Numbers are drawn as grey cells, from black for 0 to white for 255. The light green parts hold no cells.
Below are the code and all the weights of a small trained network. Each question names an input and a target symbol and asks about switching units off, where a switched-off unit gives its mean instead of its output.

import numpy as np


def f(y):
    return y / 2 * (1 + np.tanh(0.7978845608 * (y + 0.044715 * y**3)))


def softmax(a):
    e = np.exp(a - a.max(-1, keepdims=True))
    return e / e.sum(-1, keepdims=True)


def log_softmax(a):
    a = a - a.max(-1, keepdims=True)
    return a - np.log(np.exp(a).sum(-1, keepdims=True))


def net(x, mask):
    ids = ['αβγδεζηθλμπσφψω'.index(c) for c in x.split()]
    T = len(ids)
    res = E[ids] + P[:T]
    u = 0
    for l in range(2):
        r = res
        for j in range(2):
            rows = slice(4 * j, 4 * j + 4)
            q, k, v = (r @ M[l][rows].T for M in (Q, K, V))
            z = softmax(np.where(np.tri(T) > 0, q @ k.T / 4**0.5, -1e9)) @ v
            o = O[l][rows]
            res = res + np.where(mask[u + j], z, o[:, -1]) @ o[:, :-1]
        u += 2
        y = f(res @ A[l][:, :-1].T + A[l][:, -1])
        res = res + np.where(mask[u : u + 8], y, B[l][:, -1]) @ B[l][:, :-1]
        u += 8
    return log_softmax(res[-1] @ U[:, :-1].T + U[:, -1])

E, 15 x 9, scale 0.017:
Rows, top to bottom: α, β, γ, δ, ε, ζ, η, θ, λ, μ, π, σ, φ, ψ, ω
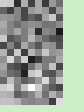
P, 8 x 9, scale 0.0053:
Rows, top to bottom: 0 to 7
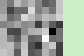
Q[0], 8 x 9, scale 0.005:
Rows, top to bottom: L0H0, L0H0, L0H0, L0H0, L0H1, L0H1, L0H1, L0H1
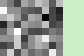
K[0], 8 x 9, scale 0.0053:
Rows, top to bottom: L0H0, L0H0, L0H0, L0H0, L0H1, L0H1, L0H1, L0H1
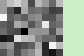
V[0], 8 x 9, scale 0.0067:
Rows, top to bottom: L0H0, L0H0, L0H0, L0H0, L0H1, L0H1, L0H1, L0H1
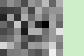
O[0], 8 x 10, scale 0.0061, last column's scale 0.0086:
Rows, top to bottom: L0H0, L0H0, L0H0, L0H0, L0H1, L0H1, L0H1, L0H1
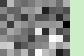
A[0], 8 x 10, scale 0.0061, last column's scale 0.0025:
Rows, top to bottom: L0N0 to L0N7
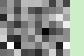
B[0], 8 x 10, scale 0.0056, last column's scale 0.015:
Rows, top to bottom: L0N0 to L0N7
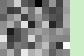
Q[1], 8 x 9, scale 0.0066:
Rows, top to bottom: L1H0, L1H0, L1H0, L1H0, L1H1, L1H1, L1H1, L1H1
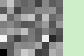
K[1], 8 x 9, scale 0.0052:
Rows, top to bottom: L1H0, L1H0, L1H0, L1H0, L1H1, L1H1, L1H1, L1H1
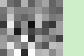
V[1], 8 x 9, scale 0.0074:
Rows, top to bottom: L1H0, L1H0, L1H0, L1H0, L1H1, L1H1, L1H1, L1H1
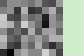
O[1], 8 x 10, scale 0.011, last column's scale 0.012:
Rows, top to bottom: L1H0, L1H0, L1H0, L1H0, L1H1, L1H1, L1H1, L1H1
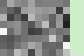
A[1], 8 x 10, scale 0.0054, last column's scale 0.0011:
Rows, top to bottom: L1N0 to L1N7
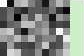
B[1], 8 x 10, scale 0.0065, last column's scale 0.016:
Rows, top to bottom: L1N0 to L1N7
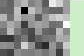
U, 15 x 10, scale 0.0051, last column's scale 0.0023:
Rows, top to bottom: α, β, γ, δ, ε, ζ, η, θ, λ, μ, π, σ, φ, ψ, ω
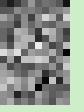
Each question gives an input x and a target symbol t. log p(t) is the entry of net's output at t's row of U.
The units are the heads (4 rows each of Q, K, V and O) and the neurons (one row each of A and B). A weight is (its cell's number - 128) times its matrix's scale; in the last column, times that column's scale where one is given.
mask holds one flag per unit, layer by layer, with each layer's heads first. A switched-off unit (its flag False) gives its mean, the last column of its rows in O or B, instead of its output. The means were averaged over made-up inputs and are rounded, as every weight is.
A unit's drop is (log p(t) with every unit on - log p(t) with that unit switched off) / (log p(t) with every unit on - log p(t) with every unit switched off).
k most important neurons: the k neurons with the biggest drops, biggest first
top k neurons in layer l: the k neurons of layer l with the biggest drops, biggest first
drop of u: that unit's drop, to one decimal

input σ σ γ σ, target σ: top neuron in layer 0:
L0N2
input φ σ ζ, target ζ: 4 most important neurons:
L1N0, L0N4, L0N2, L1N3
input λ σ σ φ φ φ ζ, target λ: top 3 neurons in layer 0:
L0N1, L0N0, L0N6
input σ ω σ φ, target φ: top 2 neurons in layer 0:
L0N0, L0N3
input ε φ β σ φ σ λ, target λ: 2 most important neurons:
L0N1, L0N0
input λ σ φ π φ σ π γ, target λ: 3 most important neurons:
L0N7, L0N1, L0N0
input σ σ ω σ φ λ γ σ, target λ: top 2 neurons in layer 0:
L0N1, L0N3
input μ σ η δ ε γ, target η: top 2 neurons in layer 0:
L0N6, L0N7
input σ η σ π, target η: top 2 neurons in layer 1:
L1N6, L1N7
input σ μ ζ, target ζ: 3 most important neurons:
L1N0, L0N5, L1N3
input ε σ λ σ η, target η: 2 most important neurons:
L0N6, L0N3
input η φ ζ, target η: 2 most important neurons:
L1N6, L0N3
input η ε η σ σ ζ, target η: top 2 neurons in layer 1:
L1N6, L1N2
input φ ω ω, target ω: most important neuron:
L1N4
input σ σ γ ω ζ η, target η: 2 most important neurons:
L0N6, L0N1
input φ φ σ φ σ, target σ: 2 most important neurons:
L1N6, L0N3
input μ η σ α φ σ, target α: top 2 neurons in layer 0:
L0N1, L0N0
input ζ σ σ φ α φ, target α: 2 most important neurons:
L0N0, L1N5
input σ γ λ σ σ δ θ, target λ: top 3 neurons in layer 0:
L0N0, L0N1, L0N7
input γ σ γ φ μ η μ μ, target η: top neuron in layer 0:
L0N6
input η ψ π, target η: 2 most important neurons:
L1N6, L0N5
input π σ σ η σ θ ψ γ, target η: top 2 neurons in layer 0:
L0N6, L0N7
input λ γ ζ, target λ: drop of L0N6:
0.1
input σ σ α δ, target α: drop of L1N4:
0.0
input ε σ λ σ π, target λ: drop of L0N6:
0.1
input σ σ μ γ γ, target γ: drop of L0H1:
0.5
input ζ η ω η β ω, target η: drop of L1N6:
0.2
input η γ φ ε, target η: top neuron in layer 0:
L0N7
